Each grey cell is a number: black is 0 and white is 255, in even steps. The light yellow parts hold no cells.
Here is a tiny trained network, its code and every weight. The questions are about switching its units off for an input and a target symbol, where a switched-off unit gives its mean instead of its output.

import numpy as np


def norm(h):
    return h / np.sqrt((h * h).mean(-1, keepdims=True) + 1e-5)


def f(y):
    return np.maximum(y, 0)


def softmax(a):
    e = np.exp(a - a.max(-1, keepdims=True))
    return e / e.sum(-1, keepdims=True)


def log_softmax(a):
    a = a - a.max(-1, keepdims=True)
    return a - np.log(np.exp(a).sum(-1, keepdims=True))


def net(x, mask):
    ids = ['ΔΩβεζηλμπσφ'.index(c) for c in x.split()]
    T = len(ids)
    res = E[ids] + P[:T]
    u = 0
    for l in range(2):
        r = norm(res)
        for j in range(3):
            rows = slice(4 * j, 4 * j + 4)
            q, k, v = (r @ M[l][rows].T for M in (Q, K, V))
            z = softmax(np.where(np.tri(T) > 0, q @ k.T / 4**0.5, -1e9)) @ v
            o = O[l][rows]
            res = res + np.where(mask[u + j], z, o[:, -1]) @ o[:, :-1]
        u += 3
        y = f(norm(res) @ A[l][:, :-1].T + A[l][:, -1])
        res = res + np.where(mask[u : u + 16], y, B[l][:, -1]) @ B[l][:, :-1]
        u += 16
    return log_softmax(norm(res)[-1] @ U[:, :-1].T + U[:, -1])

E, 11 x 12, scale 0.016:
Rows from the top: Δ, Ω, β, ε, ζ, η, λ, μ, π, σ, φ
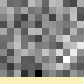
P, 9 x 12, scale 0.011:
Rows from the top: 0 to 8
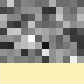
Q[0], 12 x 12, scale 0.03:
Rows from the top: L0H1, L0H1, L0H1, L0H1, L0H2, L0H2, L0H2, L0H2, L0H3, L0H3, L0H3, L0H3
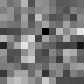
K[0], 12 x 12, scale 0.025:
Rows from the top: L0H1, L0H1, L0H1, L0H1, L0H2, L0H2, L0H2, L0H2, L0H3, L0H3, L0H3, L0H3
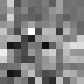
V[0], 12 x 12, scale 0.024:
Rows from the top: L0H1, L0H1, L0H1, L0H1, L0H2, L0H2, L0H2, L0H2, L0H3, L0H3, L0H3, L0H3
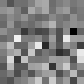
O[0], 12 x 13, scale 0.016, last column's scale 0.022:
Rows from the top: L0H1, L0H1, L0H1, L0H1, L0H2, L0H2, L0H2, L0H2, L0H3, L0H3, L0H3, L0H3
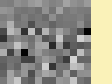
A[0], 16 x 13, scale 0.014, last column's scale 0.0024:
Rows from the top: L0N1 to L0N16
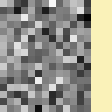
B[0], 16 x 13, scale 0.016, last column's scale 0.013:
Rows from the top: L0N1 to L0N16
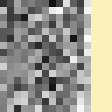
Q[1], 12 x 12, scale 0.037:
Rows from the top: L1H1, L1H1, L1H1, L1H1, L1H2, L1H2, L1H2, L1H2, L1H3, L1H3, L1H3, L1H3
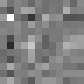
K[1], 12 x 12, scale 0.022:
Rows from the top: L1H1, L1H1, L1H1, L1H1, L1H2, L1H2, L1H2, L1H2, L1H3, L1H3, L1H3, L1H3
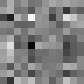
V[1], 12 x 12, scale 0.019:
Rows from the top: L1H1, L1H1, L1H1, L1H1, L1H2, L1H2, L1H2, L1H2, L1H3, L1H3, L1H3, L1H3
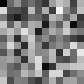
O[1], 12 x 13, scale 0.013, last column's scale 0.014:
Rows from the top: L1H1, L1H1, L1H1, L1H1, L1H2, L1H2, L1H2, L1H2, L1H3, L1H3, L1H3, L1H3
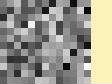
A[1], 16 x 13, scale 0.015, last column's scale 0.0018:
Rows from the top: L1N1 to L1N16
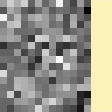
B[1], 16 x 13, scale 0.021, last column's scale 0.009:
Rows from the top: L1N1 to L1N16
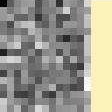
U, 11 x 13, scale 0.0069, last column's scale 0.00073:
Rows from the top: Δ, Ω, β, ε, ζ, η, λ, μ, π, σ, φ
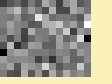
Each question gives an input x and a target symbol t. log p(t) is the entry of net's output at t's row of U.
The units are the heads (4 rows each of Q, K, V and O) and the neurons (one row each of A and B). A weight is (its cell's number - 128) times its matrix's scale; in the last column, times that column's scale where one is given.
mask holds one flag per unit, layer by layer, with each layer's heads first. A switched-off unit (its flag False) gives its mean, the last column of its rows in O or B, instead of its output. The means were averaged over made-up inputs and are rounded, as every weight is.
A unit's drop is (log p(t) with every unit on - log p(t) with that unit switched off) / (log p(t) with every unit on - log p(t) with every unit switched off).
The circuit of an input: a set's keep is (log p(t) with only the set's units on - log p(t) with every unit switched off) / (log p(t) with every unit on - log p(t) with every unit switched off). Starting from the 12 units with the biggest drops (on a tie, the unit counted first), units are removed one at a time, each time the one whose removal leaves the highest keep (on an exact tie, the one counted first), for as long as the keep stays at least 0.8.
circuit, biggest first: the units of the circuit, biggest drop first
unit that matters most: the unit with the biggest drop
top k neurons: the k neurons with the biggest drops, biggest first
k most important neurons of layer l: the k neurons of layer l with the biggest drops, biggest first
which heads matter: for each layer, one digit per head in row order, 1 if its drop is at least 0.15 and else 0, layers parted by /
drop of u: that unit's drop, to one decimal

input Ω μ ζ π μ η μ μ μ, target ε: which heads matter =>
010 / 000
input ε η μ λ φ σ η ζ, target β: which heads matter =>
001 / 101
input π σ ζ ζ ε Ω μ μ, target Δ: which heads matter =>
011 / 000
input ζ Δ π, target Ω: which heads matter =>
000 / 110
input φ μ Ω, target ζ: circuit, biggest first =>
[L0H2]
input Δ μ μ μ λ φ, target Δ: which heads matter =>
001 / 010
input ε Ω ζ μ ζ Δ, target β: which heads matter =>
001 / 101
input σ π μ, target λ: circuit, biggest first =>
[L0H2, L1N14]
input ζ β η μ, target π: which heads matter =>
011 / 000
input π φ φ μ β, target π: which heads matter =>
010 / 101
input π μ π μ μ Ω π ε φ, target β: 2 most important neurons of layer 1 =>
[L1N16, L1N7]
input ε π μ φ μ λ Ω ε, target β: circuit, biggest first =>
[L0H3, L1H3, L1H1]
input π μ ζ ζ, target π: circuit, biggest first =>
[L1H1, L0H2, L1H3]
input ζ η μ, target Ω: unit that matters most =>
L1H1
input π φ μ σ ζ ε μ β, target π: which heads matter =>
010 / 000
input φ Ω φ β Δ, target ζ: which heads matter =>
001 / 111
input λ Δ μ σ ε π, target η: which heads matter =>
010 / 110
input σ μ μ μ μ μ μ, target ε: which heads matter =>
010 / 010
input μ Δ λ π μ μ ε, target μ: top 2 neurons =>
[L1N1, L0N15]
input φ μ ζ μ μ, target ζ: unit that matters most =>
L0H3
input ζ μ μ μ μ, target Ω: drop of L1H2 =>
0.5
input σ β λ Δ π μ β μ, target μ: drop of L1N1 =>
0.2
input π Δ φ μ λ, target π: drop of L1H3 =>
0.2
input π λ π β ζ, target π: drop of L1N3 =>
0.0
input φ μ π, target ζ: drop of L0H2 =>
0.2
